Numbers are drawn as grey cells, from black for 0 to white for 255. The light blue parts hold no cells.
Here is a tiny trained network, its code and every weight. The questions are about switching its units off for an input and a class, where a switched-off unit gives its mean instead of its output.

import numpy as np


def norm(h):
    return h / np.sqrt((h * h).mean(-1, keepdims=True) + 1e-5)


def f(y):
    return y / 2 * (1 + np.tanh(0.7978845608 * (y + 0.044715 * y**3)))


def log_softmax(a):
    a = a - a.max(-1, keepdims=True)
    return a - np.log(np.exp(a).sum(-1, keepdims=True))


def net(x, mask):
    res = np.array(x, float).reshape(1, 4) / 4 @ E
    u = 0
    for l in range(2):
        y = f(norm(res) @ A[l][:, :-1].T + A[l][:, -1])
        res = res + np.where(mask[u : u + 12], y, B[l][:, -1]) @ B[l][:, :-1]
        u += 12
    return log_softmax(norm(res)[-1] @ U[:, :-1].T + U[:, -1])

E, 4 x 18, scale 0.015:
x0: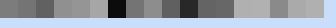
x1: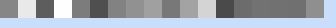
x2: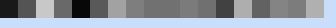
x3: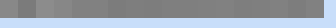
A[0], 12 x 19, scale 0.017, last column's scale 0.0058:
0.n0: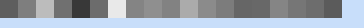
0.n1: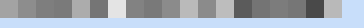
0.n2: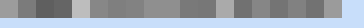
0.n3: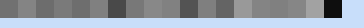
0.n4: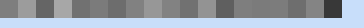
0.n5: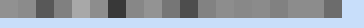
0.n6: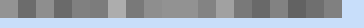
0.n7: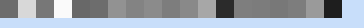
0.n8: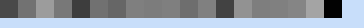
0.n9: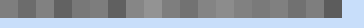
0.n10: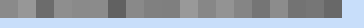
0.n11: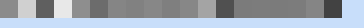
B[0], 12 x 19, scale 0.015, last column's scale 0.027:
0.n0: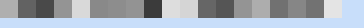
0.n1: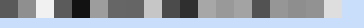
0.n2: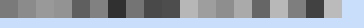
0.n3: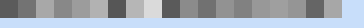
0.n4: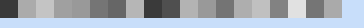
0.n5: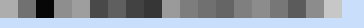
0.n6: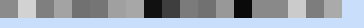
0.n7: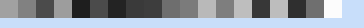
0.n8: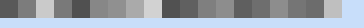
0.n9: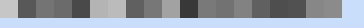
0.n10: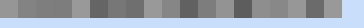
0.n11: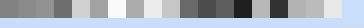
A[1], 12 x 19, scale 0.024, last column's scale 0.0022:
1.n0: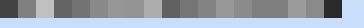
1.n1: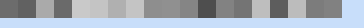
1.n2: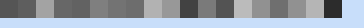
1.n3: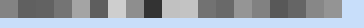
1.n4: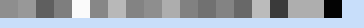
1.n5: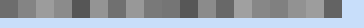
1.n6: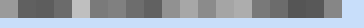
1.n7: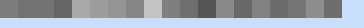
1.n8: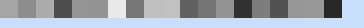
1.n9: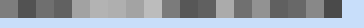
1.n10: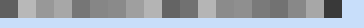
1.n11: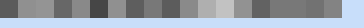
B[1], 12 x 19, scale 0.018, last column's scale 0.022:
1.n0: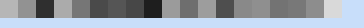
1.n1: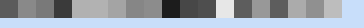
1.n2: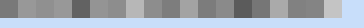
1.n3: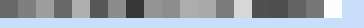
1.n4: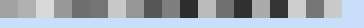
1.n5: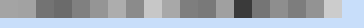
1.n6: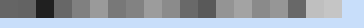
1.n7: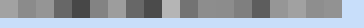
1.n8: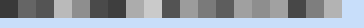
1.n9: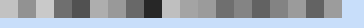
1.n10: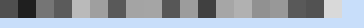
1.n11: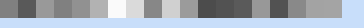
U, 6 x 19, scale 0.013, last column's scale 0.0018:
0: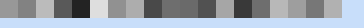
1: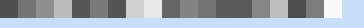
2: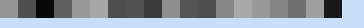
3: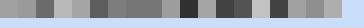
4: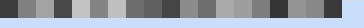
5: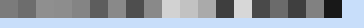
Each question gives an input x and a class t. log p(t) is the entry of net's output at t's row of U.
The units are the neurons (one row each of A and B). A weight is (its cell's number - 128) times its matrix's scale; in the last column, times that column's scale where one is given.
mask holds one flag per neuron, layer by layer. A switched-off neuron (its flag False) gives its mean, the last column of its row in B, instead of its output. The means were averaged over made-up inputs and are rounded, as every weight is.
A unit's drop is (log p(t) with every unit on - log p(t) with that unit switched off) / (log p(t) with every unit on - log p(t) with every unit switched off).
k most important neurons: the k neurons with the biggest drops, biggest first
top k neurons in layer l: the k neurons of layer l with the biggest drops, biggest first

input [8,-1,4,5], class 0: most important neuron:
[0.n7]
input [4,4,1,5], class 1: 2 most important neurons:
[0.n0, 0.n7]
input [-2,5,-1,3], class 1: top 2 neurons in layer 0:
[0.n7, 0.n11]
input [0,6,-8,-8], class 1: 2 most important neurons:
[0.n0, 0.n1]
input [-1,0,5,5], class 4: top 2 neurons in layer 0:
[0.n0, 0.n7]
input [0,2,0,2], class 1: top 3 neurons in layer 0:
[0.n0, 0.n5, 0.n7]
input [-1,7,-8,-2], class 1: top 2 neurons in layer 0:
[0.n0, 0.n1]
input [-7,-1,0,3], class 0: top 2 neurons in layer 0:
[0.n1, 0.n11]
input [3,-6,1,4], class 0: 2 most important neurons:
[0.n0, 0.n7]
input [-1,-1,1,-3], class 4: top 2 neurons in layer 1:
[1.n1, 1.n3]
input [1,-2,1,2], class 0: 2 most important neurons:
[1.n9, 0.n7]
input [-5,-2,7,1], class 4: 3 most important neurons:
[0.n7, 0.n0, 1.n1]
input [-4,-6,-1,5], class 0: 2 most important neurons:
[0.n11, 0.n1]
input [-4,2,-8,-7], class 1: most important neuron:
[0.n7]
